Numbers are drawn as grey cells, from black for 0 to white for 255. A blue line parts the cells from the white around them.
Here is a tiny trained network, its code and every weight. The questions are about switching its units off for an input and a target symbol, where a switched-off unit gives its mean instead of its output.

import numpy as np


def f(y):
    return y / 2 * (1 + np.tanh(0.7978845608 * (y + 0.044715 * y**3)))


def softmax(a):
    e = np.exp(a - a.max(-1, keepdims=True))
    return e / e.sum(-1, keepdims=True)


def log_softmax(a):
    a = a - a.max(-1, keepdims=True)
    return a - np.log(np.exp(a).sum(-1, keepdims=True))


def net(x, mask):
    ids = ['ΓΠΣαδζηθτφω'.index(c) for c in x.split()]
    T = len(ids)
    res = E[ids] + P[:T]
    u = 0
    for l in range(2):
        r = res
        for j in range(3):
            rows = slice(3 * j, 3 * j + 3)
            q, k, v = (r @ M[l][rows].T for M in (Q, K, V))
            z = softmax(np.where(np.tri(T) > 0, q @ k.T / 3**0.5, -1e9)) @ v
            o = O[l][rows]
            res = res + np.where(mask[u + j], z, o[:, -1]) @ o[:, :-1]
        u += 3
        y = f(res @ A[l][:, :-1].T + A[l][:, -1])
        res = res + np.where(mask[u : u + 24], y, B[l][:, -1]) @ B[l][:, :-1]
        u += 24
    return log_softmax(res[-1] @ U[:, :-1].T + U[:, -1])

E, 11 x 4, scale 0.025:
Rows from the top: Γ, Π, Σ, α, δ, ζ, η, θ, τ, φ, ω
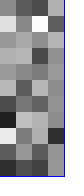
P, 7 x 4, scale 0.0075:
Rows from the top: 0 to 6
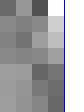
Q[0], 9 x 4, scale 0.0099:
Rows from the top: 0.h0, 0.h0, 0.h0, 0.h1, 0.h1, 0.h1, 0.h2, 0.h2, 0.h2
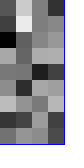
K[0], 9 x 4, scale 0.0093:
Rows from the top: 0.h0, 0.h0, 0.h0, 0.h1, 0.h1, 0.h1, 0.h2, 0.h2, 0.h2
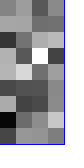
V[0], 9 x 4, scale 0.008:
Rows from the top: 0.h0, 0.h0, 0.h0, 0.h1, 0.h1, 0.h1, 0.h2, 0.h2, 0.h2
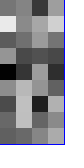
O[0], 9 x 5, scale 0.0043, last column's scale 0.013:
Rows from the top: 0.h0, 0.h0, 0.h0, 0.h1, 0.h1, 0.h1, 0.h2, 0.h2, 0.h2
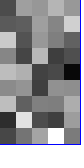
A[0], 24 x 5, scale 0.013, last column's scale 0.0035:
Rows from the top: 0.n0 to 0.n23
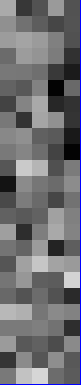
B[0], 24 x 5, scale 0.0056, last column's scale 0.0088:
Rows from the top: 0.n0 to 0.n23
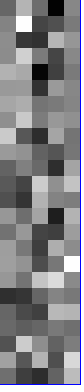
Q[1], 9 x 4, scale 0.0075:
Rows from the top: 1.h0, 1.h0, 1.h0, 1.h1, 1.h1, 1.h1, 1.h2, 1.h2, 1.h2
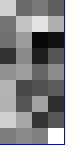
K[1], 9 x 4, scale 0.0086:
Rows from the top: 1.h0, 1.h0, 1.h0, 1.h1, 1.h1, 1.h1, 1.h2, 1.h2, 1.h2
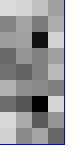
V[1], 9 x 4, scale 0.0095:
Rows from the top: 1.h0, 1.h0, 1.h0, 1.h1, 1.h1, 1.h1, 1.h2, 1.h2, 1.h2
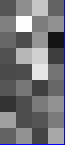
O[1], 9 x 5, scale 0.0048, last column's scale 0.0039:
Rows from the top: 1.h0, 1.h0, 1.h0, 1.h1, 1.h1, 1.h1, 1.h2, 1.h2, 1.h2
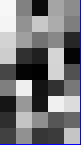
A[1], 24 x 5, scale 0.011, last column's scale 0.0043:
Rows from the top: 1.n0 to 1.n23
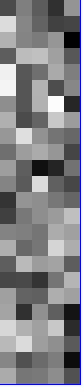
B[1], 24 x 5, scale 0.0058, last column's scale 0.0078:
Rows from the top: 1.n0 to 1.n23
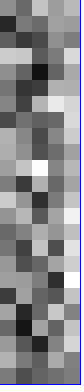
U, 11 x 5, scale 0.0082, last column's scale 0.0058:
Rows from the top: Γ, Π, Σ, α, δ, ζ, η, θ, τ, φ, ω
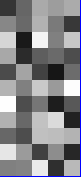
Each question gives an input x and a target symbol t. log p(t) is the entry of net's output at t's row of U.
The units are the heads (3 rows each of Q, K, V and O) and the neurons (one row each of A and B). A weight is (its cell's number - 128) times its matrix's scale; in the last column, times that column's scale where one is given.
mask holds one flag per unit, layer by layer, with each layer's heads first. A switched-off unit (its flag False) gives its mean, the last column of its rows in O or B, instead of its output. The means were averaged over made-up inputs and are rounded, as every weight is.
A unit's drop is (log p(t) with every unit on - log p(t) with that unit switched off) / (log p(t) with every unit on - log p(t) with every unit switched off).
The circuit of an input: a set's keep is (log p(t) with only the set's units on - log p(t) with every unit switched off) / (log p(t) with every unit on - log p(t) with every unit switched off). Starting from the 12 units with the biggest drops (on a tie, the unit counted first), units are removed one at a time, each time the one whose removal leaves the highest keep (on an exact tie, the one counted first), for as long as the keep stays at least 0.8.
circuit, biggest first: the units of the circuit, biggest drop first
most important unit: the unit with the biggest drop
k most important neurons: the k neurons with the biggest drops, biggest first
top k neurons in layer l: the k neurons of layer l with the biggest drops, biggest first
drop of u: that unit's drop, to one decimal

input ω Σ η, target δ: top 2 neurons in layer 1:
1.n17, 1.n18
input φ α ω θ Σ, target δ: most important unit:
0.n23
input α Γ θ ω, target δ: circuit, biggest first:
1.n17, 1.h0
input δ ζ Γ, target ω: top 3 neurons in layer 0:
0.n14, 0.n0, 0.n13
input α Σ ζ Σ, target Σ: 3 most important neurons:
0.n7, 0.n19, 0.n0
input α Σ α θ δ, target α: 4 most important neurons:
0.n10, 1.n4, 0.n11, 0.n3
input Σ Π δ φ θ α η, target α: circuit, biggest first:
1.h0, 1.h1, 0.n11, 0.n10
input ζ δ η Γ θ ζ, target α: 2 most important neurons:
1.n4, 0.n19
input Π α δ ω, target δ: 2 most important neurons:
1.n17, 1.n6
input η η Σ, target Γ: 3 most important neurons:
1.n18, 1.n7, 0.n11
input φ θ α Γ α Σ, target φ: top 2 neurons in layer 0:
0.n23, 0.n16
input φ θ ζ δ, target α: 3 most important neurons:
1.n4, 0.n11, 0.n10
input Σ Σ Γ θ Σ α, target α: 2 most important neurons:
0.n17, 0.n10
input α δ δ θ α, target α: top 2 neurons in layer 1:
1.n4, 1.n20
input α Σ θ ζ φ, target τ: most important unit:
1.n6
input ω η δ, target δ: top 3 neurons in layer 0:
0.n11, 0.n22, 0.n13
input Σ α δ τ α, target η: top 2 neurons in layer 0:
0.n11, 0.n1
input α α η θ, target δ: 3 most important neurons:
0.n10, 0.n23, 1.n17
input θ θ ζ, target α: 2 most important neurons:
1.n4, 0.n14
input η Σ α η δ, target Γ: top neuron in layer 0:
0.n23
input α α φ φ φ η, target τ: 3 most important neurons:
1.n6, 0.n23, 0.n11
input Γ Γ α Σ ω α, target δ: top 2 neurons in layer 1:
1.n6, 1.n18
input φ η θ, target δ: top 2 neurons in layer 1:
1.n17, 1.n6
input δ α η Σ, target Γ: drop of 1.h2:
0.2
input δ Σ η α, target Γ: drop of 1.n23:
0.0
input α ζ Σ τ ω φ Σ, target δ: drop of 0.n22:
0.4
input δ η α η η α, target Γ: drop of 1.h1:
0.1
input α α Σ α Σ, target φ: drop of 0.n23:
-0.1
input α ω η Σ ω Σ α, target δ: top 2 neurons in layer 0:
0.n11, 0.n13
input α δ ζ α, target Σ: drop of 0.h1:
0.2
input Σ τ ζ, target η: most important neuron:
0.n7
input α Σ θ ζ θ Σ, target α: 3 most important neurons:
1.n4, 0.n10, 0.n11
